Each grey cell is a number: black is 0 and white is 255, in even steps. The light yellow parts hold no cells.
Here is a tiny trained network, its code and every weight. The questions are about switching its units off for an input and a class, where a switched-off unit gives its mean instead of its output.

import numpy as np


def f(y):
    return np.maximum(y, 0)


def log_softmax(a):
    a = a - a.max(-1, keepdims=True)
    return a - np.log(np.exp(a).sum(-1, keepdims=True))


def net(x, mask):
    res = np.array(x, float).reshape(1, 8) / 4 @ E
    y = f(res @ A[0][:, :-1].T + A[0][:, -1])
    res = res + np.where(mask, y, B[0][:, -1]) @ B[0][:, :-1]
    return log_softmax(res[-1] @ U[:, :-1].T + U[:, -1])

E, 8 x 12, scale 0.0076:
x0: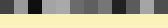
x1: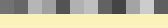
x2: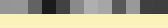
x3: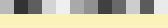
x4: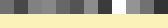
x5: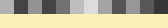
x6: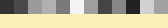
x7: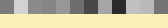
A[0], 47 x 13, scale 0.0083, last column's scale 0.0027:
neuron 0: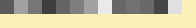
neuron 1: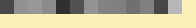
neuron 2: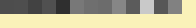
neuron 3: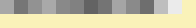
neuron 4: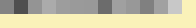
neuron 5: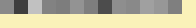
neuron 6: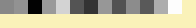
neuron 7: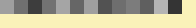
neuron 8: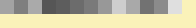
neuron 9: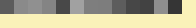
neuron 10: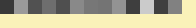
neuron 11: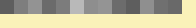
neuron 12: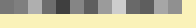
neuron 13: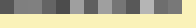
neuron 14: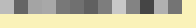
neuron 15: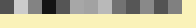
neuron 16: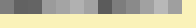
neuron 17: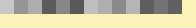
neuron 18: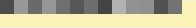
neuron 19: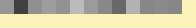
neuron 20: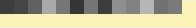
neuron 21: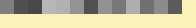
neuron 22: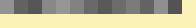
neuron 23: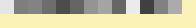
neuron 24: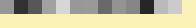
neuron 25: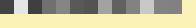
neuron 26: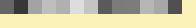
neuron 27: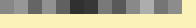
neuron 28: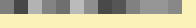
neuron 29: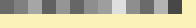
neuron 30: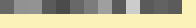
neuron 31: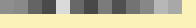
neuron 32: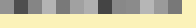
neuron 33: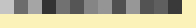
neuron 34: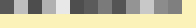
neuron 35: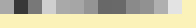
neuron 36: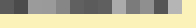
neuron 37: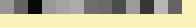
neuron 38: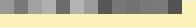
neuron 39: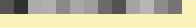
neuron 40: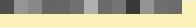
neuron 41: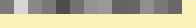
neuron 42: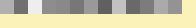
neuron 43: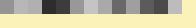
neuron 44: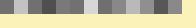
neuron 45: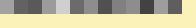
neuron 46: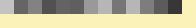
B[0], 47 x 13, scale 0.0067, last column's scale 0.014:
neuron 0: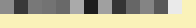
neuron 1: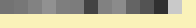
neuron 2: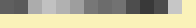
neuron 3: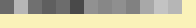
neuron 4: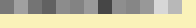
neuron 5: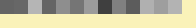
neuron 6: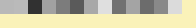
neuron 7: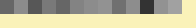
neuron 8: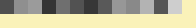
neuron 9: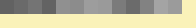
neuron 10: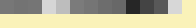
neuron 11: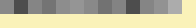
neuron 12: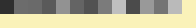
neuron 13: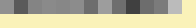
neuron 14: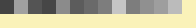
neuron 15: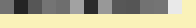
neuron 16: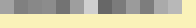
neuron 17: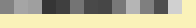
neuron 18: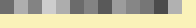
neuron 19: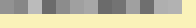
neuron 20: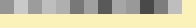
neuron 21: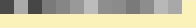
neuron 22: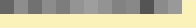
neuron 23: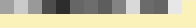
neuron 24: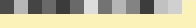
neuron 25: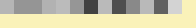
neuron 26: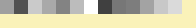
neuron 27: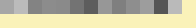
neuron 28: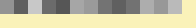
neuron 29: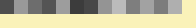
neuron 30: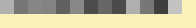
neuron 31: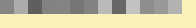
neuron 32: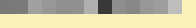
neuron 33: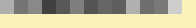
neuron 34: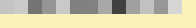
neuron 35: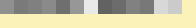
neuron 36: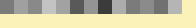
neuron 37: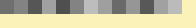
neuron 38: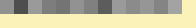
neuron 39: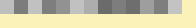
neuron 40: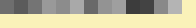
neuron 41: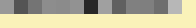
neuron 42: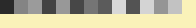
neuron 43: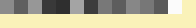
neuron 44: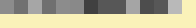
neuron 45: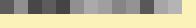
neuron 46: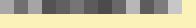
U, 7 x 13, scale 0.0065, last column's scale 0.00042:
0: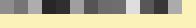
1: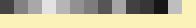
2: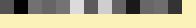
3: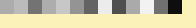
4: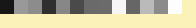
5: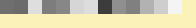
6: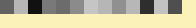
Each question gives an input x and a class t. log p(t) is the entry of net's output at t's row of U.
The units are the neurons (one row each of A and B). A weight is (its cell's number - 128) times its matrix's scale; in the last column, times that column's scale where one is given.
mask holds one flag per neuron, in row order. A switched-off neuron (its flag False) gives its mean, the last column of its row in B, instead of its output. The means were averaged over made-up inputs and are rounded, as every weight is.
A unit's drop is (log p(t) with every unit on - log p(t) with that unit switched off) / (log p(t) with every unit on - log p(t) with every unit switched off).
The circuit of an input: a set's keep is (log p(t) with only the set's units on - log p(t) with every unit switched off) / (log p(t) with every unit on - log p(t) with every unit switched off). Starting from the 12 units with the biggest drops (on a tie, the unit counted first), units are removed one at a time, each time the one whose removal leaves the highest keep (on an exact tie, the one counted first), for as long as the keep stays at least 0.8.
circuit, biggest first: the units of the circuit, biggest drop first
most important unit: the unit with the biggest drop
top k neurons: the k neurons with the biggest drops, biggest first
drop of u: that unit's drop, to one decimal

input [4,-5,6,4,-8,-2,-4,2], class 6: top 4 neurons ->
[neuron 37; neuron 7; neuron 6; neuron 45]
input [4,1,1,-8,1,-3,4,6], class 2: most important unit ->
neuron 15
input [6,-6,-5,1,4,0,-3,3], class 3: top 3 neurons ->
[neuron 34; neuron 25; neuron 27]
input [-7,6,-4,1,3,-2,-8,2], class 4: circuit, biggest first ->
[neuron 42; neuron 14]
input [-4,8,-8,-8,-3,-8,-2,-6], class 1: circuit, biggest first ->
[neuron 10; neuron 1]
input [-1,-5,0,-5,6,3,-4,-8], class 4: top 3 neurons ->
[neuron 12; neuron 29; neuron 14]
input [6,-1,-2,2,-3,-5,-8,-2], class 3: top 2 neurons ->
[neuron 34; neuron 25]
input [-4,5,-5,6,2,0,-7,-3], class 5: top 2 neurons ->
[neuron 35; neuron 19]
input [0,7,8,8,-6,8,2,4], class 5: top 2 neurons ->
[neuron 26; neuron 35]
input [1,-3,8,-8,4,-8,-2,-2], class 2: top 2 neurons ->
[neuron 15; neuron 0]
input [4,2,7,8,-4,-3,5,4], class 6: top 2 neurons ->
[neuron 6; neuron 37]
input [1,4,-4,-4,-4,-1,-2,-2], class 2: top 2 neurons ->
[neuron 6; neuron 23]
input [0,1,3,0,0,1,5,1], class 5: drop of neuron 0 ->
0.2
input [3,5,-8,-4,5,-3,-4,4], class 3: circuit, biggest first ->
[neuron 34]
